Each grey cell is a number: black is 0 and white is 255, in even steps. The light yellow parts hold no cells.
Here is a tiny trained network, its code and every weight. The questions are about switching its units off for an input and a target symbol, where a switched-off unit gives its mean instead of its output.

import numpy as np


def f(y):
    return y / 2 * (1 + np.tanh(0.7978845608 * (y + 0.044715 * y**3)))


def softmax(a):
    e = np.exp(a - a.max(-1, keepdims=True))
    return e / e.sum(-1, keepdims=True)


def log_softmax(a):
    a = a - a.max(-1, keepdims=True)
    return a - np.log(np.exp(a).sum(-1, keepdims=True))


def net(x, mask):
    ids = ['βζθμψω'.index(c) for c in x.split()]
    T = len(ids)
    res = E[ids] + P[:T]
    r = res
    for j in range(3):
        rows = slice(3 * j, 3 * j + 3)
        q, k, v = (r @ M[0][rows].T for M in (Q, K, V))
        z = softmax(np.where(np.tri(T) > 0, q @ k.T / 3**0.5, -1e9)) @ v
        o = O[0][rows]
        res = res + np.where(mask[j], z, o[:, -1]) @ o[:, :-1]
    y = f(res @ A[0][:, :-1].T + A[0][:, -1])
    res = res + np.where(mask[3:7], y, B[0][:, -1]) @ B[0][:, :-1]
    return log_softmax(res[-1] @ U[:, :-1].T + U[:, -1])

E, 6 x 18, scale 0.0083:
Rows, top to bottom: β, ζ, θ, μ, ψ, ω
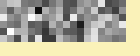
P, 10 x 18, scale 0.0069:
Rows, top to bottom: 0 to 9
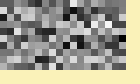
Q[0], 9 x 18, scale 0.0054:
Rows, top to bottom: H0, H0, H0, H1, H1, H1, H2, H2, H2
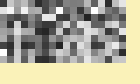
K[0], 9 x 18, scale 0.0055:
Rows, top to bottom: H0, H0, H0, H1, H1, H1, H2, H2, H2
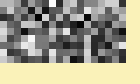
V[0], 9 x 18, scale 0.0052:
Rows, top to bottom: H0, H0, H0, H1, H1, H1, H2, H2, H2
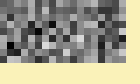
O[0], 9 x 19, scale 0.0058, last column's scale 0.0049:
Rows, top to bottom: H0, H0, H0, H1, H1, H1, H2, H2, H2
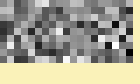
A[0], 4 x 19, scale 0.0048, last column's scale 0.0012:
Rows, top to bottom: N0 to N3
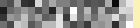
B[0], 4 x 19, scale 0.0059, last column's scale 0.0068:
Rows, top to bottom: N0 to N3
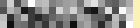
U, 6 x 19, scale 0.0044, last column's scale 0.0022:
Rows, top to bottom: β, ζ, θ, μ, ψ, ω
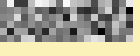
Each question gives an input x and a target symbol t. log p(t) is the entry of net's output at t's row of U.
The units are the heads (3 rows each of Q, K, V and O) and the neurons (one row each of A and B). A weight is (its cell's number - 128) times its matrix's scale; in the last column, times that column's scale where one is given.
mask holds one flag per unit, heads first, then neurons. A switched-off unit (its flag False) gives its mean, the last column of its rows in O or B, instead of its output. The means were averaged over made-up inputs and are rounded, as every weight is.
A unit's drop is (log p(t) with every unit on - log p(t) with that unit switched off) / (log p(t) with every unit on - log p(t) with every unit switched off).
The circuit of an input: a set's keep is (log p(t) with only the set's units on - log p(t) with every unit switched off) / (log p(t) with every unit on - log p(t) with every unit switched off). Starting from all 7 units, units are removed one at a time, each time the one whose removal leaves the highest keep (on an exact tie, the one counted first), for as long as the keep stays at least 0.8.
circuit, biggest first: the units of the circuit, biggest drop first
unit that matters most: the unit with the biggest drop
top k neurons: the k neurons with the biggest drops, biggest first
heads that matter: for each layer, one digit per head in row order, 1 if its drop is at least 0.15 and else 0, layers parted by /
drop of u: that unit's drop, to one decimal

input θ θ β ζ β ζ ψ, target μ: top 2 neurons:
(N1, N2)
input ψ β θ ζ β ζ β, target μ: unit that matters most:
H2
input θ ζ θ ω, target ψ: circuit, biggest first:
(N3, H0)
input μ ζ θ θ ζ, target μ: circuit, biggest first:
(H2, N1, H1)
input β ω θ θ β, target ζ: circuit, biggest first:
(H1, N1, H2)
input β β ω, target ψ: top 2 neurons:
(N3, N2)
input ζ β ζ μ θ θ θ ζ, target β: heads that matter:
110
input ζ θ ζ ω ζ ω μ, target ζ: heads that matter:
011
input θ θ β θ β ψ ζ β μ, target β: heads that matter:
001
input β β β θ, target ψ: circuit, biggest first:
(H2, N3)
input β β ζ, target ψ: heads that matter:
010
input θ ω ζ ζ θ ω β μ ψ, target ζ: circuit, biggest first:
(H1, N1)
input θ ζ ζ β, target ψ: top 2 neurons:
(N3, N0)
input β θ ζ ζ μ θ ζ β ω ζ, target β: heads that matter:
100
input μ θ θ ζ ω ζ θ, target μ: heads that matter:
011
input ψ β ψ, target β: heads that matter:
001
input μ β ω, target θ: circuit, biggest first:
(H1)
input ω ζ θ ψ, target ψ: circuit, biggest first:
(N3, H1)
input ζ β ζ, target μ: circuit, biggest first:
(H1, H2, N1)
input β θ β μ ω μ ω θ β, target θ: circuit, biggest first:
(H1)
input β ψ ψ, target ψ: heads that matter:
010
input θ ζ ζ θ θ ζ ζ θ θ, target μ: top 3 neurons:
(N1, N2, N3)
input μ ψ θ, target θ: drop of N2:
0.0
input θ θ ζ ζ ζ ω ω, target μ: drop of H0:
0.0
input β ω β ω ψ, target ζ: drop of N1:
0.2
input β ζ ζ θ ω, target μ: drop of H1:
0.2
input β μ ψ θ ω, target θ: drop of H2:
0.1
